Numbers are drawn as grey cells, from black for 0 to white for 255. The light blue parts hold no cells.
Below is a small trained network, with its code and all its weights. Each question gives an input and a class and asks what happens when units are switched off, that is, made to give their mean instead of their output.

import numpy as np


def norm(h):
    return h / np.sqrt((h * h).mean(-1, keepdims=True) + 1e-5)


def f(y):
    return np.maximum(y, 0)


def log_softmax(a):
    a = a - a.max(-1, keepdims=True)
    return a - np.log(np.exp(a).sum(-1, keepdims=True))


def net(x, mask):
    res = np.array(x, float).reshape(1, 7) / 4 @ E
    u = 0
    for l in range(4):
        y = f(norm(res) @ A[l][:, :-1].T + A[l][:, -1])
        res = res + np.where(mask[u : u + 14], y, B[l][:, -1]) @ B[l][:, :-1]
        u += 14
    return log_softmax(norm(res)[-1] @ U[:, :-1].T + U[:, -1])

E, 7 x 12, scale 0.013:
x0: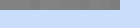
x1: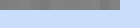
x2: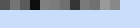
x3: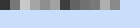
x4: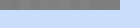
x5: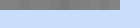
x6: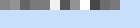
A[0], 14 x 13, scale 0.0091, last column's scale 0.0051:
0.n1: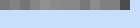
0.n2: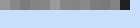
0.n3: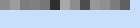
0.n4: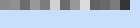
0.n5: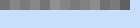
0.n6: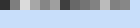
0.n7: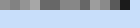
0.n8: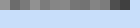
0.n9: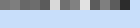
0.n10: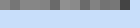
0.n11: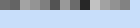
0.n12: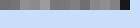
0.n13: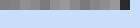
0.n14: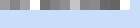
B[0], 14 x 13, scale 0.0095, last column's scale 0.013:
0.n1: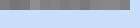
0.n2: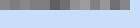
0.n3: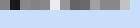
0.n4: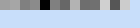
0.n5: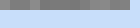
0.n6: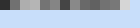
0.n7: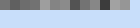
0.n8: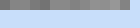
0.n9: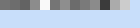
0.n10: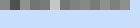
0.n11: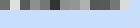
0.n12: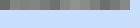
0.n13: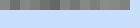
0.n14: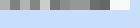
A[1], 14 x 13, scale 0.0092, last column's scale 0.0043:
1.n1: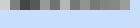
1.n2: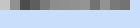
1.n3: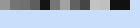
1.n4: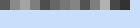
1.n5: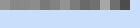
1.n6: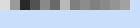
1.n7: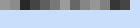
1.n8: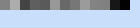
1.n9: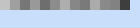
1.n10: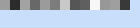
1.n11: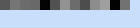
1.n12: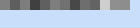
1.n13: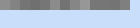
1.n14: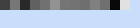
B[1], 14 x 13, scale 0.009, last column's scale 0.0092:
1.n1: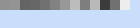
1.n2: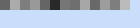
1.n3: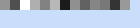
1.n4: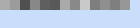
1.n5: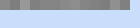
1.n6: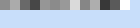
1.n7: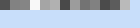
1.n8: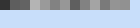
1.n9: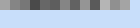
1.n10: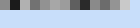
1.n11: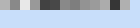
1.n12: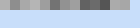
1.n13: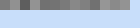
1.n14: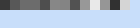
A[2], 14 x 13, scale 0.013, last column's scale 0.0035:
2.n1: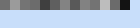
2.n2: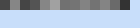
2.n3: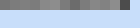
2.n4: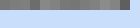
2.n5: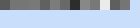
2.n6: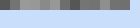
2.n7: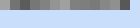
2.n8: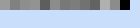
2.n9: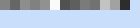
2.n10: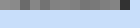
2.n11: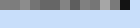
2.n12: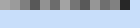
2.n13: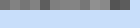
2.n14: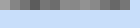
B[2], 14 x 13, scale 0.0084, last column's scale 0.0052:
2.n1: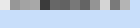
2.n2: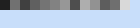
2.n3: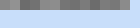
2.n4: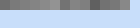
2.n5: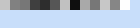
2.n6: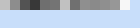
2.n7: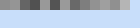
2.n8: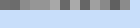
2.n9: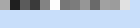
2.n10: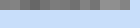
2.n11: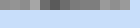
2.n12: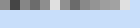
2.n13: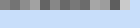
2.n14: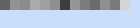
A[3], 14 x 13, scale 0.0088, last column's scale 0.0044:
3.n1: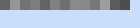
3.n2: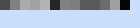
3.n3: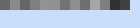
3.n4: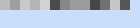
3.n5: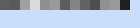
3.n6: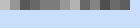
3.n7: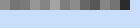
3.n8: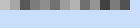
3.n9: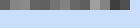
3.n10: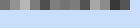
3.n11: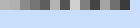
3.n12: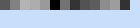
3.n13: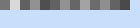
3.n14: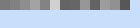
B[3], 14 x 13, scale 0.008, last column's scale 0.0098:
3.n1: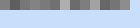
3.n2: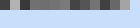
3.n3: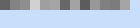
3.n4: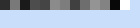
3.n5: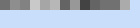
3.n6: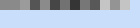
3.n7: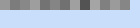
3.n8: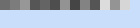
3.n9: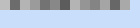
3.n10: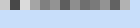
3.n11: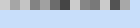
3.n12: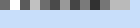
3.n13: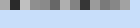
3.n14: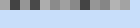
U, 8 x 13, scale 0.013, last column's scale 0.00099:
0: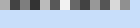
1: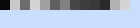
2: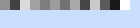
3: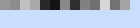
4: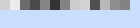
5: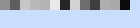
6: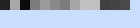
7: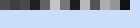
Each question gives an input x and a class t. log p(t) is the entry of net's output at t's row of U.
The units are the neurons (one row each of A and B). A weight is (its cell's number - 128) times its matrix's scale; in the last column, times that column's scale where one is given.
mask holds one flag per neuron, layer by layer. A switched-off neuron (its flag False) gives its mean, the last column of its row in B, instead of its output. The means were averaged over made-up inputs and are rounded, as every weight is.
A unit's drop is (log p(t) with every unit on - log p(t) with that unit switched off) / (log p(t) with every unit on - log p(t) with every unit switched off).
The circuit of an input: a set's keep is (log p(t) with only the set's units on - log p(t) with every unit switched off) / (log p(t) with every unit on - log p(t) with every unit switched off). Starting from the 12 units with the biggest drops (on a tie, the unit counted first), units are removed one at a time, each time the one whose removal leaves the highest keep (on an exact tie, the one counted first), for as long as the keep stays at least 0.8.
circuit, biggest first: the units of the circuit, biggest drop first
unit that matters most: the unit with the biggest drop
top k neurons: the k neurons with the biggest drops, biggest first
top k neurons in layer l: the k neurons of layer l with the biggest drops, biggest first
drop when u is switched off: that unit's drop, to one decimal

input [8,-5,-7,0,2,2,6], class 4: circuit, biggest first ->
0.n6, 0.n3
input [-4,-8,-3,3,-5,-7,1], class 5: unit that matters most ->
0.n11
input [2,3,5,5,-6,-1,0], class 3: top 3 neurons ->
0.n14, 0.n9, 0.n3
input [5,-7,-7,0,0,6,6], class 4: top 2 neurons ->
0.n6, 0.n3
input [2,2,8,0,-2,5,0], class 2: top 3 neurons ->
0.n14, 0.n6, 0.n9
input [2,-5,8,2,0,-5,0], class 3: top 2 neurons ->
0.n14, 0.n9
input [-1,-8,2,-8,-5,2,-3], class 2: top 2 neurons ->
0.n14, 0.n9
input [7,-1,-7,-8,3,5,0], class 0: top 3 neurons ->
0.n11, 0.n14, 0.n4
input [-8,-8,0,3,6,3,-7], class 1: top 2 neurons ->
0.n4, 0.n11
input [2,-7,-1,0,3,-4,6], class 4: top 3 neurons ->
0.n6, 0.n4, 0.n9
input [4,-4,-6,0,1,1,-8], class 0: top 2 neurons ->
0.n6, 0.n3
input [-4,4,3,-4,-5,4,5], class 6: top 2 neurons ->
0.n14, 0.n9
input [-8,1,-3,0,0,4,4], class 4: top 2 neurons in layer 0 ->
0.n6, 0.n4
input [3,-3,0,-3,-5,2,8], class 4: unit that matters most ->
0.n4
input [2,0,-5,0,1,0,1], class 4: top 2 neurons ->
0.n6, 0.n3
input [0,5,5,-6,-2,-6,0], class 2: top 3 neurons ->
0.n14, 0.n9, 0.n11
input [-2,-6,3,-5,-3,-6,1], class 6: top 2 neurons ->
0.n14, 0.n4
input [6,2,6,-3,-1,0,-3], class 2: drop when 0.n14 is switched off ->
1.4
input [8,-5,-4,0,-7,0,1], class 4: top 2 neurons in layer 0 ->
0.n6, 0.n3
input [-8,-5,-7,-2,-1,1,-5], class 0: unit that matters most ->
0.n6
